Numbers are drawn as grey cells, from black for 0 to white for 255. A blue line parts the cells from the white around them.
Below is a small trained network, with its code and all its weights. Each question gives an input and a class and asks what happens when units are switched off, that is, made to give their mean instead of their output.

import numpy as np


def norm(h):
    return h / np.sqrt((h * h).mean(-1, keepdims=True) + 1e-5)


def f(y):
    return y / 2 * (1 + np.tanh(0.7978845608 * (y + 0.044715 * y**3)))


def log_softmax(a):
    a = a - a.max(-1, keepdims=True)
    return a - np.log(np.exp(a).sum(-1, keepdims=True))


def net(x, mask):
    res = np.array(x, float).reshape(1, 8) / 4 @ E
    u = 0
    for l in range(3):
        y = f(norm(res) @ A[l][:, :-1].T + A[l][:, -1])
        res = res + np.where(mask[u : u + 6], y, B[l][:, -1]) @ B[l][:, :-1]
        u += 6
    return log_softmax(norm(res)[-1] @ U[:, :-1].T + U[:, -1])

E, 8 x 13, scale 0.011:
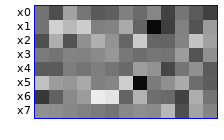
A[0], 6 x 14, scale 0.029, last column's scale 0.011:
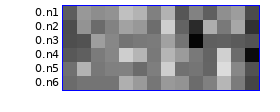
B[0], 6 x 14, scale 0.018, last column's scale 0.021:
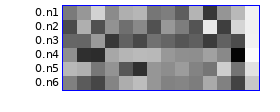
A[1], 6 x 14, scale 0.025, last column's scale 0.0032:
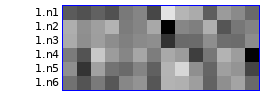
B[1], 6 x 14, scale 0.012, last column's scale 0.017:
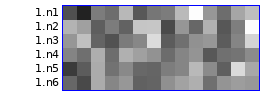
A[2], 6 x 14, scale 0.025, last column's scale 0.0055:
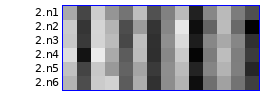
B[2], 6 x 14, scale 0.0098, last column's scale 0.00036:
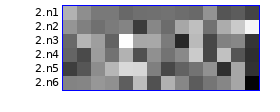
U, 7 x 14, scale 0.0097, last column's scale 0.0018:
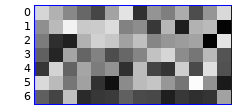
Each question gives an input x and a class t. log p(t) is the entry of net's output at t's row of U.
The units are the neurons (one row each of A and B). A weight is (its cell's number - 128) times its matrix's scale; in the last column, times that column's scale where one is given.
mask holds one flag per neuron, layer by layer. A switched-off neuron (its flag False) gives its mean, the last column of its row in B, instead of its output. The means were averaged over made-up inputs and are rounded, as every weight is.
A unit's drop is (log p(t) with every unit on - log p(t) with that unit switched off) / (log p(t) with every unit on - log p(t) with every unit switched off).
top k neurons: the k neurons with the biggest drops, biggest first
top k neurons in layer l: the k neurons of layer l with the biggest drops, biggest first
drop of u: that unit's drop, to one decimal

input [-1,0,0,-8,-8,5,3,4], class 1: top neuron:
[0.n4]
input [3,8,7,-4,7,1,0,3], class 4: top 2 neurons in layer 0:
[0.n2, 0.n1]
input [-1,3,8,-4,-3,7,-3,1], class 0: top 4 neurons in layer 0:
[0.n4, 0.n1, 0.n2, 0.n3]
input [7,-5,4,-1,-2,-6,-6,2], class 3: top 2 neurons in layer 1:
[1.n1, 1.n5]
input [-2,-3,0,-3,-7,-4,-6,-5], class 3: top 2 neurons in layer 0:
[0.n2, 0.n4]
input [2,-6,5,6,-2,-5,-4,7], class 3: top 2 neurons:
[1.n1, 1.n5]
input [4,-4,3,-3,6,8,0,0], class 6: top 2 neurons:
[0.n4, 1.n2]
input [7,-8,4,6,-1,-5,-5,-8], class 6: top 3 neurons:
[0.n3, 0.n1, 0.n4]
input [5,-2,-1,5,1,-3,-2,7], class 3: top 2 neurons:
[1.n1, 0.n2]
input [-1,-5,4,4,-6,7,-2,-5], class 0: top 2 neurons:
[0.n4, 0.n2]
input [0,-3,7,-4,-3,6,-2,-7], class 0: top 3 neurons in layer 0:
[0.n4, 0.n2, 0.n1]
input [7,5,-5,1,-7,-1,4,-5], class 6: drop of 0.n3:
0.3
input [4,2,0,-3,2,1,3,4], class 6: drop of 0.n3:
1.0
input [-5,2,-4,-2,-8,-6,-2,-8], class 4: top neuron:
[0.n4]
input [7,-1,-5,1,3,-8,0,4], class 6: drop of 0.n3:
0.6
